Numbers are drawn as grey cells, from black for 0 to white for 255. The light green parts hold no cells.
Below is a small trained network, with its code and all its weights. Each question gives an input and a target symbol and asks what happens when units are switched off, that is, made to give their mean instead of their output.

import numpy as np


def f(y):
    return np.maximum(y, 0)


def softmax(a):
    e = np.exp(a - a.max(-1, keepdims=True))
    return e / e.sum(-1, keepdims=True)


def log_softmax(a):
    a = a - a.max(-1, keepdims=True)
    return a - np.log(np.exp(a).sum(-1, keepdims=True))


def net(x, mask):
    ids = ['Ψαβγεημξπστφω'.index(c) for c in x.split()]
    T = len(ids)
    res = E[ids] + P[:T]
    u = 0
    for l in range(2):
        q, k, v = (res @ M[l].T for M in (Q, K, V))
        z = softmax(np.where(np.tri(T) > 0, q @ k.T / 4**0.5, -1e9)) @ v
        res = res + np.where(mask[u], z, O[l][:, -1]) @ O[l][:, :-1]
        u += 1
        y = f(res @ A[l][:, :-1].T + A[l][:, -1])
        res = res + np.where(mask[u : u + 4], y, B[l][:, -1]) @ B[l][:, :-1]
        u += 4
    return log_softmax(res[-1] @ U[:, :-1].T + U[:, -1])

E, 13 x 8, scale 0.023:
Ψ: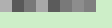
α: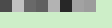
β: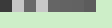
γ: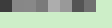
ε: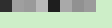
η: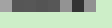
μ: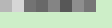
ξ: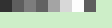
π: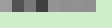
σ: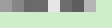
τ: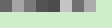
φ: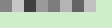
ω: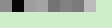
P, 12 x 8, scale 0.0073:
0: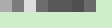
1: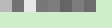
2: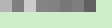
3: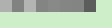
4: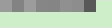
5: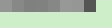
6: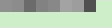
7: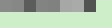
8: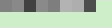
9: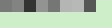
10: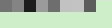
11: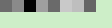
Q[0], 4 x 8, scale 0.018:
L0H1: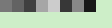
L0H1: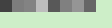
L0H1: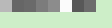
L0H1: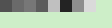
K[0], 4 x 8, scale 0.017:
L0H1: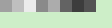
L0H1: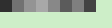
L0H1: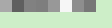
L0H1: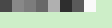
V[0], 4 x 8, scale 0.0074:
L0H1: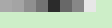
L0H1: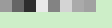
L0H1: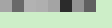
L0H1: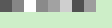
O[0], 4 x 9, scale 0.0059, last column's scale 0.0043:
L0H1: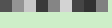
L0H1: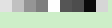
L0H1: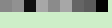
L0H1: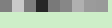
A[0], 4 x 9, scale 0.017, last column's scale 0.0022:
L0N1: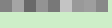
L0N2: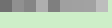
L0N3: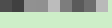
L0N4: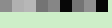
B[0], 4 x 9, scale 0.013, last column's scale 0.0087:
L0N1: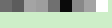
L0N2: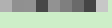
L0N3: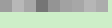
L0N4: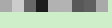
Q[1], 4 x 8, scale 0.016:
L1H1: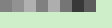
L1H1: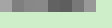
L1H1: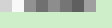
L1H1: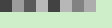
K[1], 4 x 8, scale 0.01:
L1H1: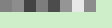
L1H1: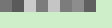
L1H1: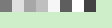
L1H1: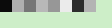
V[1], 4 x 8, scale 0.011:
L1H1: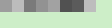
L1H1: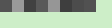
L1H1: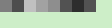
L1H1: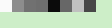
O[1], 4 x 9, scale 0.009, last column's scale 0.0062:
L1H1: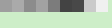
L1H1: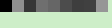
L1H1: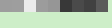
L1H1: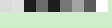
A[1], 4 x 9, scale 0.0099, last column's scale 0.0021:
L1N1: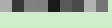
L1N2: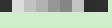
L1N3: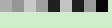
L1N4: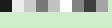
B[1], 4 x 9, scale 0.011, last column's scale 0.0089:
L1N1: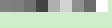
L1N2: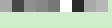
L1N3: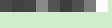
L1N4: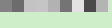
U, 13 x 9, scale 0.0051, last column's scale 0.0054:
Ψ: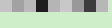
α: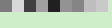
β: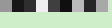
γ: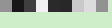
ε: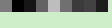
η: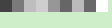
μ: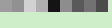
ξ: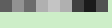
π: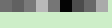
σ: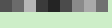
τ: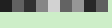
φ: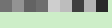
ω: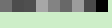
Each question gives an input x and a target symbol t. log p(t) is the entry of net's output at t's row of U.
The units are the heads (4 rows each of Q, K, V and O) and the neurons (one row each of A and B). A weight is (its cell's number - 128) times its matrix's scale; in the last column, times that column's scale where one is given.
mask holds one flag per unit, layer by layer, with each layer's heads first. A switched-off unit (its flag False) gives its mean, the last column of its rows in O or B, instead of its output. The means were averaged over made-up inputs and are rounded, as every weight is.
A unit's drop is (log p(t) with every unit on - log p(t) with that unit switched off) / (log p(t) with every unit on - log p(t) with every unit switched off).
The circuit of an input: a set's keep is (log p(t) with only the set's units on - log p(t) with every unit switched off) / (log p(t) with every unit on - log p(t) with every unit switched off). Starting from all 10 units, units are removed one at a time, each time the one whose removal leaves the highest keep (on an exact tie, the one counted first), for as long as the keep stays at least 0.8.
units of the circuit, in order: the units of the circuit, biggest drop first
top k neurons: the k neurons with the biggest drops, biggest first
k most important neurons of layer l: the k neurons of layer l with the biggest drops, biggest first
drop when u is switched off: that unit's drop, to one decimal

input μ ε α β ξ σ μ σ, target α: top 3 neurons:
(L0N2 L1N1 L1N4)
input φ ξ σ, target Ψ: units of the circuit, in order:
(L0N4)
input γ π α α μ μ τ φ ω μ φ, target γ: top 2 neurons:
(L0N3 L0N4)
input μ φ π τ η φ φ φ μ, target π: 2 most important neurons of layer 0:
(L0N2 L0N1)
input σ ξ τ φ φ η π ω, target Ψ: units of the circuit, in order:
(L0N3 L1H1)
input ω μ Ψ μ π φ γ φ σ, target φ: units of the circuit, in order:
(L0H1 L0N3 L1H1 L0N1)
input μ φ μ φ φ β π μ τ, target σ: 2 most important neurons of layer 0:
(L0N1 L0N2)
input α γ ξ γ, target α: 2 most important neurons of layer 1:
(L1N1 L1N4)
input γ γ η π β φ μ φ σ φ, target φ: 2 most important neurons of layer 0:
(L0N3 L0N1)
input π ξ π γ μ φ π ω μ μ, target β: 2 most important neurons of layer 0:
(L0N3 L0N2)
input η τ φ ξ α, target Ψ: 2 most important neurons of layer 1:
(L1N3 L1N4)
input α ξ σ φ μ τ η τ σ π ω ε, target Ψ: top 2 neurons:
(L0N2 L1N3)
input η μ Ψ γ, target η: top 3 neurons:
(L0N3 L1N4 L0N1)
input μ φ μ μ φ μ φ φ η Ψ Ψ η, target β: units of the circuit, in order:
(L1N3 L1H1)
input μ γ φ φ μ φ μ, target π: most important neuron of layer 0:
(L0N1)
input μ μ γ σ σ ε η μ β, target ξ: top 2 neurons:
(L1N2 L0N1)
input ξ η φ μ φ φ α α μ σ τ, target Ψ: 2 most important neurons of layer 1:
(L1N1 L1N3)
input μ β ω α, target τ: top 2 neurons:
(L0N4 L0N1)
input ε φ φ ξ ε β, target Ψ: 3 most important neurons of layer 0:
(L0N4 L0N1 L0N2)
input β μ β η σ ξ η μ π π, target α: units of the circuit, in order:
(L1H1)
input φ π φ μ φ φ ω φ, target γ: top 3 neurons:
(L0N3 L1N3 L0N4)
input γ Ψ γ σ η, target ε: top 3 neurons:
(L1N3 L1N1 L0N1)
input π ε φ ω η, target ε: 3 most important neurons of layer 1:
(L1N3 L1N1 L1N4)
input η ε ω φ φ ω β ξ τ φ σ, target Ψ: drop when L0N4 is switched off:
0.3
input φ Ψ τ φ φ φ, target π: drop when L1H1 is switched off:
0.4
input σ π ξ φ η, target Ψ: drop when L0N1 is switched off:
0.0
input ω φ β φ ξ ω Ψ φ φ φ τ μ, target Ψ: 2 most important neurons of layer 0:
(L0N4 L0N1)
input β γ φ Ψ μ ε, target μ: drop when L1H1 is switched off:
0.2
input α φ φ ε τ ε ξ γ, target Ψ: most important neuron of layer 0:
(L0N1)
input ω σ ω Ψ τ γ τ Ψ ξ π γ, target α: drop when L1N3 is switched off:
0.1
